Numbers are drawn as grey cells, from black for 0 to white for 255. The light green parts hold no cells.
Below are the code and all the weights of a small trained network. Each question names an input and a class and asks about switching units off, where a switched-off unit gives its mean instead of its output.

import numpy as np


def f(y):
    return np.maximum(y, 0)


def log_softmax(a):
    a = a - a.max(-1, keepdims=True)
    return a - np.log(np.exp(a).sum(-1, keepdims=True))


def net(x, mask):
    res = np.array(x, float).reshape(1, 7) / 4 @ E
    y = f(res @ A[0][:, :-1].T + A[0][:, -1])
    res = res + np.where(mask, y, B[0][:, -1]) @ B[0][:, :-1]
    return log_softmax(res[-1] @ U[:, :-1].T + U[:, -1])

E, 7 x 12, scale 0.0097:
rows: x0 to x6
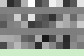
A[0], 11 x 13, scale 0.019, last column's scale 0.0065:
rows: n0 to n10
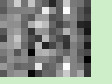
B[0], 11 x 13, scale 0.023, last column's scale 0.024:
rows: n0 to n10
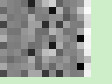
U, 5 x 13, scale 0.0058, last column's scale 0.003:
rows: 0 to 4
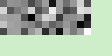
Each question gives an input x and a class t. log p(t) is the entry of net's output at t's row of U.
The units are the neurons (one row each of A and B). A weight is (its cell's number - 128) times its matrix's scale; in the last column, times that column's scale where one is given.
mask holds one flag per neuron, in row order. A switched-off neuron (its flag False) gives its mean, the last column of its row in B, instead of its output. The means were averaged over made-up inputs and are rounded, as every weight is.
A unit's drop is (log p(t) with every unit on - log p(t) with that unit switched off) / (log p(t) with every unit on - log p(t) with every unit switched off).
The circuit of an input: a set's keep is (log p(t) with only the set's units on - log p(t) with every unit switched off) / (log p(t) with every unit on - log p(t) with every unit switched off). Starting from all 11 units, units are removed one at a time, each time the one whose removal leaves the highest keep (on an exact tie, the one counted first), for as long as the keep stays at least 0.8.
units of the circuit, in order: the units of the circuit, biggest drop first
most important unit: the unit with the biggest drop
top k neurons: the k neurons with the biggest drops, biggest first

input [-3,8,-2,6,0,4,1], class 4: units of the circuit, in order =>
n10
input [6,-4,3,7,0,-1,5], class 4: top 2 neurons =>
n4; n1
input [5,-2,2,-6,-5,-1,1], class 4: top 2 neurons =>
n4; n5
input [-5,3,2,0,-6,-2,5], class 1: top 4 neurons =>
n4; n9; n2; n8
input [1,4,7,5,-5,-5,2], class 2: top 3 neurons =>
n0; n6; n3
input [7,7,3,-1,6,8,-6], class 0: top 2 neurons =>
n4; n10
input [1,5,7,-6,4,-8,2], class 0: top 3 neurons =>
n1; n7; n10
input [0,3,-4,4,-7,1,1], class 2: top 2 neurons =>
n3; n7
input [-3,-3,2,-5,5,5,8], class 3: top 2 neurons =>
n5; n1
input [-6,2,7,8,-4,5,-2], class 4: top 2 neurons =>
n10; n7
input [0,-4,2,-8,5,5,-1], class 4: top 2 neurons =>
n3; n1
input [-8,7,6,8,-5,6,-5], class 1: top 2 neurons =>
n4; n2
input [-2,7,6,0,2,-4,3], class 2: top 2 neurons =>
n0; n6
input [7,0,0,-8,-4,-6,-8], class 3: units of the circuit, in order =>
n4
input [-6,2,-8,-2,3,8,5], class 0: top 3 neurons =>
n6; n0; n2
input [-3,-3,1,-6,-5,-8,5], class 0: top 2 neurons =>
n1; n10
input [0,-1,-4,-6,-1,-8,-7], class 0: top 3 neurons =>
n1; n5; n10
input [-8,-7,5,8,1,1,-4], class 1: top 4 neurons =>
n4; n2; n3; n8
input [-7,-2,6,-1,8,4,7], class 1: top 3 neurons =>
n4; n2; n9
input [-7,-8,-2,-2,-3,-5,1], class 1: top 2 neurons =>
n4; n2
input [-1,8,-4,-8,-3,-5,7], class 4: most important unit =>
n3
